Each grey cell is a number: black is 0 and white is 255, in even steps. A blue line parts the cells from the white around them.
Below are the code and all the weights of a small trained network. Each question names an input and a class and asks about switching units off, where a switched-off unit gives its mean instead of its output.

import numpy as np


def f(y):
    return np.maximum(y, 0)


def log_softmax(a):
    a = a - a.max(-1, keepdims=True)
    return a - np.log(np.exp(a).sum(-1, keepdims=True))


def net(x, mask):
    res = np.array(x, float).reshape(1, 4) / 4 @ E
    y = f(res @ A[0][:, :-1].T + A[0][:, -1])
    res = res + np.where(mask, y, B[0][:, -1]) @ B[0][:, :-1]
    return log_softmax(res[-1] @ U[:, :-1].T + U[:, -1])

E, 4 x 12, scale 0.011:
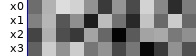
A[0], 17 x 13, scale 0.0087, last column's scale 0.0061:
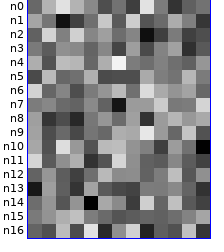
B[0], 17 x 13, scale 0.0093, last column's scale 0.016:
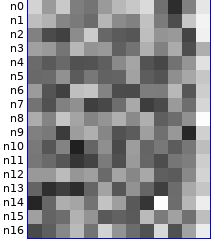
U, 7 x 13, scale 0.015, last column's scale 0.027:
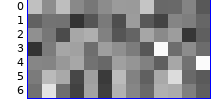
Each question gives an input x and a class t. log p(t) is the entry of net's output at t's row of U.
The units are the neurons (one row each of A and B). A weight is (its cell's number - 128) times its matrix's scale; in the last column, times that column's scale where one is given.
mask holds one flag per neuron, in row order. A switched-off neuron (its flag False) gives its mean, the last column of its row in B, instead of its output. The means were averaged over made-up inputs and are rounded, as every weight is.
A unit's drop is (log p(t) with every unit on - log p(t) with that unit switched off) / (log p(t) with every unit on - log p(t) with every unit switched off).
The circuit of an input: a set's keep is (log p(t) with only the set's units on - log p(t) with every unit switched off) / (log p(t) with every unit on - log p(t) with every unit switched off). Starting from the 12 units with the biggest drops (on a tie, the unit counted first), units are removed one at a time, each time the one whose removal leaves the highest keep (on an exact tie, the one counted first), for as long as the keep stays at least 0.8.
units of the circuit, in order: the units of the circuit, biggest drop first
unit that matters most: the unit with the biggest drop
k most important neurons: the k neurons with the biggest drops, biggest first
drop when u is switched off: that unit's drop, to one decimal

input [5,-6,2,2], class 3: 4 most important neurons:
n16; n8; n1; n12
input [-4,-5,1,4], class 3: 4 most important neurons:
n16; n0; n9; n6
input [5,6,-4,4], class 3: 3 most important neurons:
n14; n8; n1
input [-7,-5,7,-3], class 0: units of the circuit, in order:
n8
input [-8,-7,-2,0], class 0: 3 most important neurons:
n8; n14; n1
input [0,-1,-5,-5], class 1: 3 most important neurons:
n4; n2; n11
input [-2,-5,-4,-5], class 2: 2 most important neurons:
n14; n9
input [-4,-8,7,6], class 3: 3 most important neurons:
n16; n11; n4
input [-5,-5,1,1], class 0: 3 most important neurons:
n14; n8; n1
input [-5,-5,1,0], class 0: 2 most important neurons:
n14; n8
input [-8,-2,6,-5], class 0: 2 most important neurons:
n8; n1
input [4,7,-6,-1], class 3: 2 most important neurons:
n14; n13
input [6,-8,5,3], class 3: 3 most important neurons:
n16; n8; n1
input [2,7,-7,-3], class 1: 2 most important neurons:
n11; n4
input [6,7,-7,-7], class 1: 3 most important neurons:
n4; n11; n10
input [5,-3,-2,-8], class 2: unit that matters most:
n9
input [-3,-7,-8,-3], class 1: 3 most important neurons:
n11; n4; n14
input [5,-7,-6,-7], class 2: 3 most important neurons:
n9; n14; n6
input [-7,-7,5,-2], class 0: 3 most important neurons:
n8; n14; n1
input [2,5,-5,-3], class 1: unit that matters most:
n16
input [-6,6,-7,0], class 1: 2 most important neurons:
n11; n10
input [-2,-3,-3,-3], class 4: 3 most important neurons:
n14; n2; n13
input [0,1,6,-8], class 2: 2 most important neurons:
n9; n6
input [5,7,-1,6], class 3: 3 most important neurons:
n14; n9; n6
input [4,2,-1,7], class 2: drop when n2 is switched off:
0.6
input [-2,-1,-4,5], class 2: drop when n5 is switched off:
0.1
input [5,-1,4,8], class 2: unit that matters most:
n2
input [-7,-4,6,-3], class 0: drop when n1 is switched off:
0.3
